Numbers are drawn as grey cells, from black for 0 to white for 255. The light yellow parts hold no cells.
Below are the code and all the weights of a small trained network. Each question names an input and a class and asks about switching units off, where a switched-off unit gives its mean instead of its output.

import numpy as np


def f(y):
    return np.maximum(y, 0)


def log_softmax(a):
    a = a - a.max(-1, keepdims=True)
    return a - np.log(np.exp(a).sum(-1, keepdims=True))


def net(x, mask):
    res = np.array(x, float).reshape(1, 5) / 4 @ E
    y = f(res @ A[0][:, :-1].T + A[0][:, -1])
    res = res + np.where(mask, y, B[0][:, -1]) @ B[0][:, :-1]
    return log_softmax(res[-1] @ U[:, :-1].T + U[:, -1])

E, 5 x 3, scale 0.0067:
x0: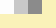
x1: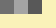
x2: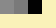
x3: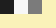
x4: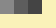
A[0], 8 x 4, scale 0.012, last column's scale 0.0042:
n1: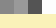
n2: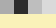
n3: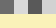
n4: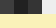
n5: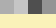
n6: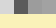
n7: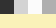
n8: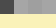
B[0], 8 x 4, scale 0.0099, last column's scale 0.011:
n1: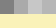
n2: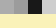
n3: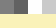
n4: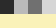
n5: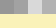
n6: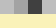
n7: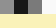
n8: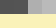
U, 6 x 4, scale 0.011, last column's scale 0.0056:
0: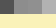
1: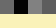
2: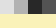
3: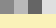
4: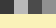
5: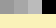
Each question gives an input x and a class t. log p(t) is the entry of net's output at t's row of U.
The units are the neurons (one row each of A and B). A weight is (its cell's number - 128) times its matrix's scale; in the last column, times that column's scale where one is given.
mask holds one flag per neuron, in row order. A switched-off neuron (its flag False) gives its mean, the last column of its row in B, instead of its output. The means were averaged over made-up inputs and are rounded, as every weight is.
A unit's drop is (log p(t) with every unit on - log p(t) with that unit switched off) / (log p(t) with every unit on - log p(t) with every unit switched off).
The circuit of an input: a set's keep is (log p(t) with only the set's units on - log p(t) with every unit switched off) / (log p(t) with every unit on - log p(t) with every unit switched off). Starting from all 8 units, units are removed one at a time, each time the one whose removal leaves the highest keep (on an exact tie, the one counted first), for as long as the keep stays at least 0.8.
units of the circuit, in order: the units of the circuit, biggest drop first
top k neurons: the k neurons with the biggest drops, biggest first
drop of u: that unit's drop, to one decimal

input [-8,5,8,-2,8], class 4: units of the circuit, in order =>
(n4)
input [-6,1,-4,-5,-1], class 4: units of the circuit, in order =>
(n4 n7 n2)
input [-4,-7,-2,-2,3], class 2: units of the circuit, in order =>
(n2 n3)
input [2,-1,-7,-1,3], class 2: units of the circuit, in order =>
(n2 n3 n6)
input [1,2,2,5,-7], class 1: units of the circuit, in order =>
(n7 n4)
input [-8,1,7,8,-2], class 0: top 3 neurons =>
(n3 n2 n8)
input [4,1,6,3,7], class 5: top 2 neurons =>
(n5 n3)
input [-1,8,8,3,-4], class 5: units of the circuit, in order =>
(n3 n5)
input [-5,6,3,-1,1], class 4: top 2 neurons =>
(n4 n7)
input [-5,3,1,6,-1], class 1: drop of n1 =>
0.0
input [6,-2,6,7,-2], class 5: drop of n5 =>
0.1
